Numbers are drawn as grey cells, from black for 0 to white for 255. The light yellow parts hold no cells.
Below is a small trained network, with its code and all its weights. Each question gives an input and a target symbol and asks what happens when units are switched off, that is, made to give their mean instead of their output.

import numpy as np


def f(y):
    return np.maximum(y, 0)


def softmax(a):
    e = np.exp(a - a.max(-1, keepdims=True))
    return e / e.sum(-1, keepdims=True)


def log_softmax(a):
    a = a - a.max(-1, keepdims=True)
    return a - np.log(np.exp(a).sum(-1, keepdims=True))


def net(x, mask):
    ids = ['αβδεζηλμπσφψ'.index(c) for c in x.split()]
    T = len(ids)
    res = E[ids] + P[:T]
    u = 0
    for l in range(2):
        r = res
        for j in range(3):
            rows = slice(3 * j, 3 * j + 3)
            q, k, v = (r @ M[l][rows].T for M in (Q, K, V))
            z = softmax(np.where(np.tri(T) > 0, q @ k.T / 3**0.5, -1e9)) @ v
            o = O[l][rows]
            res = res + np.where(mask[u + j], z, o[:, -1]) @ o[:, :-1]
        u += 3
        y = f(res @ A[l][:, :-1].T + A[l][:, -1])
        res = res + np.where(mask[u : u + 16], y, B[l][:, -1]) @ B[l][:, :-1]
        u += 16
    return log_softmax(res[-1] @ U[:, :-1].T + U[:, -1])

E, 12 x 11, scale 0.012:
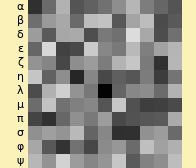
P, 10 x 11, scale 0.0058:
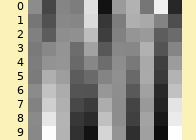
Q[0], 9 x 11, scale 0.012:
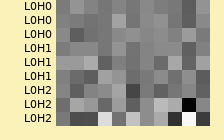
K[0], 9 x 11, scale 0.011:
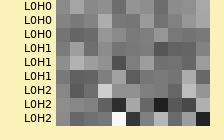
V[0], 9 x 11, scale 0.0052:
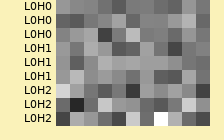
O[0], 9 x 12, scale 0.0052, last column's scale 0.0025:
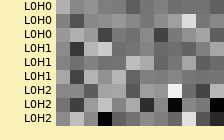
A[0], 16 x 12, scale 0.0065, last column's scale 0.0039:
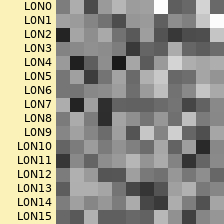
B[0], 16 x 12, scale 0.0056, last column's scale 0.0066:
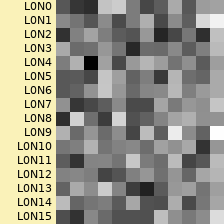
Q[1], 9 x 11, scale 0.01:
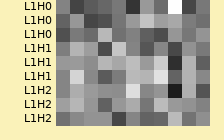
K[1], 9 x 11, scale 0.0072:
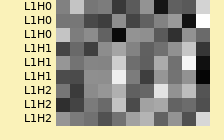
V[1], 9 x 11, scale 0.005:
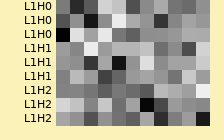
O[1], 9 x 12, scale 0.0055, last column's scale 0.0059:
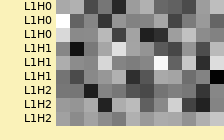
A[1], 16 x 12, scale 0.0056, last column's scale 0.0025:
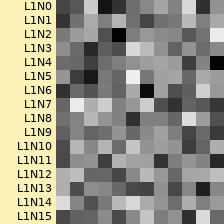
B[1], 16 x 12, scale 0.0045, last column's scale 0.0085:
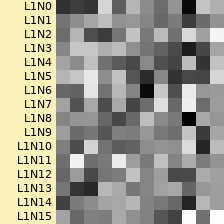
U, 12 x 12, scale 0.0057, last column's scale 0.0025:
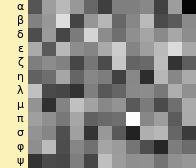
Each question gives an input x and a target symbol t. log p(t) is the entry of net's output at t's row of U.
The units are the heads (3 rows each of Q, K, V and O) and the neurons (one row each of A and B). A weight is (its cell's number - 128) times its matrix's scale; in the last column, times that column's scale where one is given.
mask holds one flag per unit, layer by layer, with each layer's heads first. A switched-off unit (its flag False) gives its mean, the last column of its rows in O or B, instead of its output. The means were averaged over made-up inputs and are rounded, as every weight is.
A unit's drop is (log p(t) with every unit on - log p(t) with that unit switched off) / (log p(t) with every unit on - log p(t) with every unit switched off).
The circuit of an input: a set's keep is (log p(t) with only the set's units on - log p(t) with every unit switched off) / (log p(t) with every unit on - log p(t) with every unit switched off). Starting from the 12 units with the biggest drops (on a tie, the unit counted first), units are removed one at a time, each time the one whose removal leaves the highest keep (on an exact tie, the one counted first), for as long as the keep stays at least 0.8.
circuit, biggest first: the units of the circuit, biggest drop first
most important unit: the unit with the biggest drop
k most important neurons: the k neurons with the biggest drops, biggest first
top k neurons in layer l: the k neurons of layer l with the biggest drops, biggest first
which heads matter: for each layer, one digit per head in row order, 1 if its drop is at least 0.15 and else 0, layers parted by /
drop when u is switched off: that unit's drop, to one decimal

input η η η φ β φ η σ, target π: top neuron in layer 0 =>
[L0N4]
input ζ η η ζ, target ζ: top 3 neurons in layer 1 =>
[L1N4 L1N15 L1N10]
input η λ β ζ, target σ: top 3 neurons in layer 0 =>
[L0N0 L0N5 L0N11]
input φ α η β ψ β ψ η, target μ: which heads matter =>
000 / 010
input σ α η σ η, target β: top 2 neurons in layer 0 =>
[L0N13 L0N14]
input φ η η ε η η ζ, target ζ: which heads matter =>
000 / 100
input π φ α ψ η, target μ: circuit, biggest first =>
[L1H1 L1N2 L0H2 L0N1]
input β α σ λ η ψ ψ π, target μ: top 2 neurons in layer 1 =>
[L1N2 L1N13]
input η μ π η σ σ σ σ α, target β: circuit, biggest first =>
[L1H2 L0N14]
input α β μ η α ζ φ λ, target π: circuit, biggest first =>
[L1H1 L0N4 L0N1]
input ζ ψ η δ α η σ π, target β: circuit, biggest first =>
[L1H2 L0N14 L0N15 L1N5]
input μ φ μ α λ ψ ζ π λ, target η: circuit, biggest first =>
[L0H2 L0N9 L1N6]
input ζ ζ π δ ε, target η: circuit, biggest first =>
[L0H2 L1N6 L0N9]
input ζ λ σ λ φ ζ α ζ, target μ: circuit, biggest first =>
[L0N0 L1N2 L0N5]
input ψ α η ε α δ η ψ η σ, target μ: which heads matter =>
000 / 110
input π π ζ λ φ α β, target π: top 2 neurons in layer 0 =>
[L0N1 L0N4]
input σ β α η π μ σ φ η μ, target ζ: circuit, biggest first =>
[L1N7 L0N2]
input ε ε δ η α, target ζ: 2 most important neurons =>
[L1N4 L1N15]
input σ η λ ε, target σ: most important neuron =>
[L0N13]
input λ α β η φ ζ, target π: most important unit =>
L1H1
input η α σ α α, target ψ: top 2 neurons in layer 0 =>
[L0N2 L0N0]
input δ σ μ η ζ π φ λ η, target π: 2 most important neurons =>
[L0N7 L0N4]
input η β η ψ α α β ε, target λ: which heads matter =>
001 / 111
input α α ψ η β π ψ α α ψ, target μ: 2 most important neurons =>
[L1N2 L0N1]
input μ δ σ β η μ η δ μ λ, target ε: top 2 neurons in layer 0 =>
[L0N2 L0N1]
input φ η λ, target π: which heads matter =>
000 / 110
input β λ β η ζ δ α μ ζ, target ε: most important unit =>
L1H2
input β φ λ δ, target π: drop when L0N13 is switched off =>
0.1
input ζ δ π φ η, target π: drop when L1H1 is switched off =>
0.8
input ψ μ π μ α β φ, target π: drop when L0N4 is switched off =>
0.3
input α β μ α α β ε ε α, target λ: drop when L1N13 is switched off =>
0.0
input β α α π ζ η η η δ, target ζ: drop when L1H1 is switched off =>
-0.1
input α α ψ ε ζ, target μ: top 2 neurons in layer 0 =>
[L0N0 L0N5]
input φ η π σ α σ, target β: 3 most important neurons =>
[L0N14 L1N15 L0N15]
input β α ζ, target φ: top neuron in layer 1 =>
[L1N3]
